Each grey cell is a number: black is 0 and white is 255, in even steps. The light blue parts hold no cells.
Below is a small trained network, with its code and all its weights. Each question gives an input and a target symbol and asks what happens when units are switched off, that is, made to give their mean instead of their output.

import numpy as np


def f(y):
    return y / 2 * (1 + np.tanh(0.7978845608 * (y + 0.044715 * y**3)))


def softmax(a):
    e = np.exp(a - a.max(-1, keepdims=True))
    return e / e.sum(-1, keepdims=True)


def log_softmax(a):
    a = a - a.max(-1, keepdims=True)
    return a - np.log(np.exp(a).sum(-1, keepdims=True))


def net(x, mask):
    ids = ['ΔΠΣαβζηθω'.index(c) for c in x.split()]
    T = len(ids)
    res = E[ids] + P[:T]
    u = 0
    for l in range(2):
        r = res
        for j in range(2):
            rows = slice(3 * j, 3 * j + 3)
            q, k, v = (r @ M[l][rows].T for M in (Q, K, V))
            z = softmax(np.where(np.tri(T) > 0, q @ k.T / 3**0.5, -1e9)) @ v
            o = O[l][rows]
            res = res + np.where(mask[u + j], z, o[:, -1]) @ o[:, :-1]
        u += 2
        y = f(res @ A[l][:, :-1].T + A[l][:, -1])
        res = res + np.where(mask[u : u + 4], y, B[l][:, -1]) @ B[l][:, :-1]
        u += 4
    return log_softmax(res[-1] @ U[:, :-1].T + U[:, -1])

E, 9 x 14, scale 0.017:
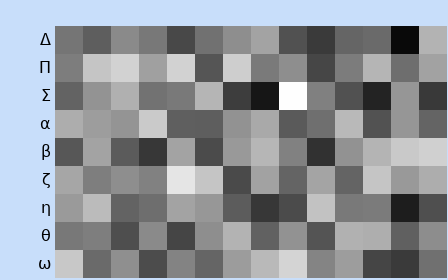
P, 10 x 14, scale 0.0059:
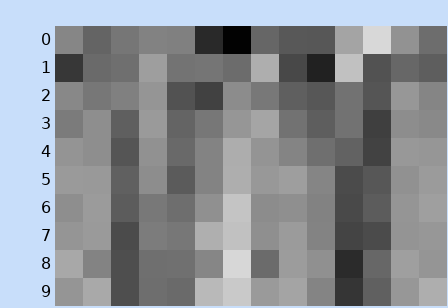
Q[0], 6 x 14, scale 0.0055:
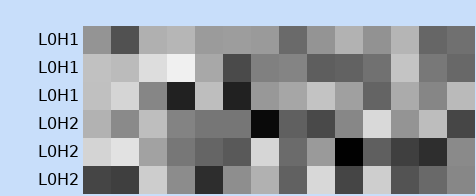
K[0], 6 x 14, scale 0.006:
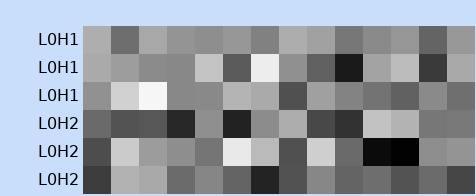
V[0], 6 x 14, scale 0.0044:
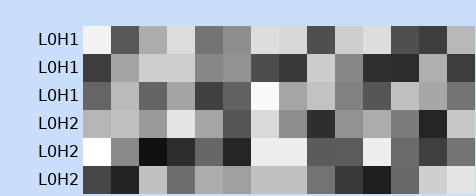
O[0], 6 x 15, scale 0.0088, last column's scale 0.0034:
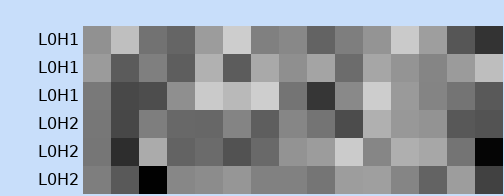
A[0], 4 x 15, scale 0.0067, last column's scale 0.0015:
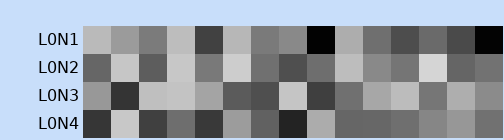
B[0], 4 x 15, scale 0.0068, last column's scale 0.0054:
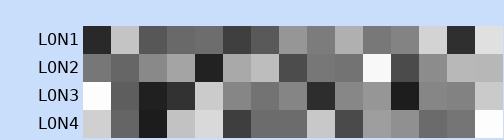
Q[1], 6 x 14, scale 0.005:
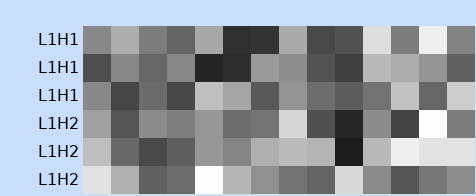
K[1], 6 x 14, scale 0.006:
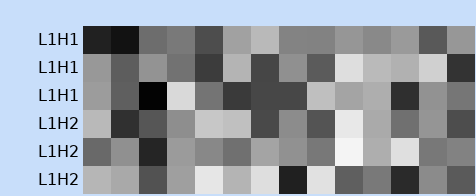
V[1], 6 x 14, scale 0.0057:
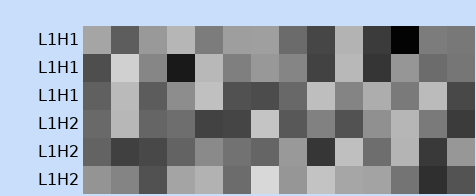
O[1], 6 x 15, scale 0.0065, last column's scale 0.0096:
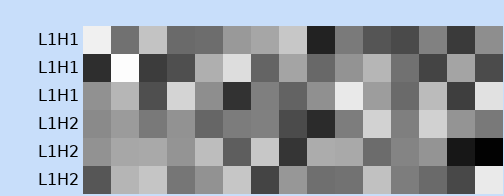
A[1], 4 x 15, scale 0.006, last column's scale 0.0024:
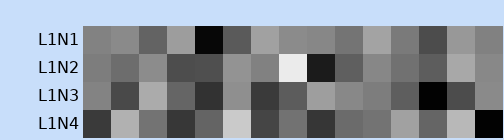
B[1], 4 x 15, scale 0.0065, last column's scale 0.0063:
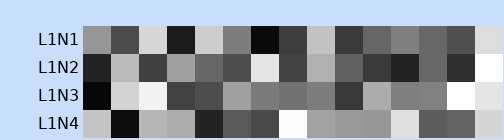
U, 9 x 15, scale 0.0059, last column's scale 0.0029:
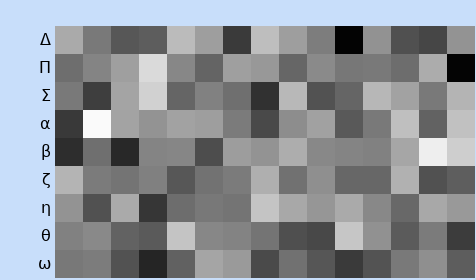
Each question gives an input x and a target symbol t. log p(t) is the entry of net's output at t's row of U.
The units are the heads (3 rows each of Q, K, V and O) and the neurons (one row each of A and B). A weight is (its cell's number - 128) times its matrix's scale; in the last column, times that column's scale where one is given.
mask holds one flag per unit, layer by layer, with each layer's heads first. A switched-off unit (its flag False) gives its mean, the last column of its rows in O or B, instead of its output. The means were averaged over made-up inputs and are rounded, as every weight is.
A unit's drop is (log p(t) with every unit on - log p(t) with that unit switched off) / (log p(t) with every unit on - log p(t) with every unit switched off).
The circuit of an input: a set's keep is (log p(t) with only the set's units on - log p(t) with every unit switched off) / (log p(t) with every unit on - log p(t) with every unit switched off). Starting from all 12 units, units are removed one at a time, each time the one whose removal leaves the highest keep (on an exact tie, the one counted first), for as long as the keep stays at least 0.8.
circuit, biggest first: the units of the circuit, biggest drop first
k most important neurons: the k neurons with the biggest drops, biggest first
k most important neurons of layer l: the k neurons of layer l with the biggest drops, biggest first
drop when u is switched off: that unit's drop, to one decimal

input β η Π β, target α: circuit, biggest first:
(L1H2 L1N4)
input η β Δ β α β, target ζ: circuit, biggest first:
(L0H2 L1H1 L0H1 L1N3)
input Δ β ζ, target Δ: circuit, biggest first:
(L0N3 L1H2)
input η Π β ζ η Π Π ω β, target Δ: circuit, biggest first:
(L0H2 L1H2 L1N3)
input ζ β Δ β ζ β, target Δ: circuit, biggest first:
(L1H2 L1N3 L0N2)
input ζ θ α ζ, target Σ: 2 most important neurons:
(L0N4 L0N1)
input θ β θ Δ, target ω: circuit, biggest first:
(L0H2 L0N3 L0N4 L1N2)
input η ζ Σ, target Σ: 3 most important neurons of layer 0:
(L0N4 L0N1 L0N3)
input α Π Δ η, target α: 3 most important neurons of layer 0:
(L0N3 L0N1 L0N2)
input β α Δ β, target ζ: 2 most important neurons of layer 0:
(L0N3 L0N1)
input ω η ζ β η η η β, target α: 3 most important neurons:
(L0N1 L1N4 L0N2)
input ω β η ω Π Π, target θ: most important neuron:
(L0N3)
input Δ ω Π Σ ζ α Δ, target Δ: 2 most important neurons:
(L1N4 L0N1)
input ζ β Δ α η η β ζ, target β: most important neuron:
(L0N4)
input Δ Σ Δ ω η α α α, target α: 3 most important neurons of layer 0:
(L0N3 L0N1 L0N2)
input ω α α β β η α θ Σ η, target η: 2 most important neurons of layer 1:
(L1N4 L1N3)
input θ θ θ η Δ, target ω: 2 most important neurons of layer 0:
(L0N4 L0N3)
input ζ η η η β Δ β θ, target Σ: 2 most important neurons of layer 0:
(L0N3 L0N4)
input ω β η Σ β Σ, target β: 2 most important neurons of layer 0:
(L0N3 L0N2)
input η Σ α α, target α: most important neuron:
(L0N1)
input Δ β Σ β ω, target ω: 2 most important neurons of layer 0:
(L0N4 L0N1)
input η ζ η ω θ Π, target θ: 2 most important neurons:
(L0N3 L1N2)
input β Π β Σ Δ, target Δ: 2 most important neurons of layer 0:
(L0N1 L0N2)
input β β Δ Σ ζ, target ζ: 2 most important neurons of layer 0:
(L0N4 L0N3)
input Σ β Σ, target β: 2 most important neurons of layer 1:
(L1N3 L1N4)
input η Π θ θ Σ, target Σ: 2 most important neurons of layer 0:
(L0N4 L0N1)
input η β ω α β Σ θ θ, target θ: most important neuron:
(L0N4)
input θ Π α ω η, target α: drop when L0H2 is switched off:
0.9
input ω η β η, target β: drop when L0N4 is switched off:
0.0
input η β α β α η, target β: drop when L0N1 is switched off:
0.1
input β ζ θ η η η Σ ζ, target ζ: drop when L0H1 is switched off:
-0.1
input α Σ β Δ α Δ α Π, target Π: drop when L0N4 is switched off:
0.2
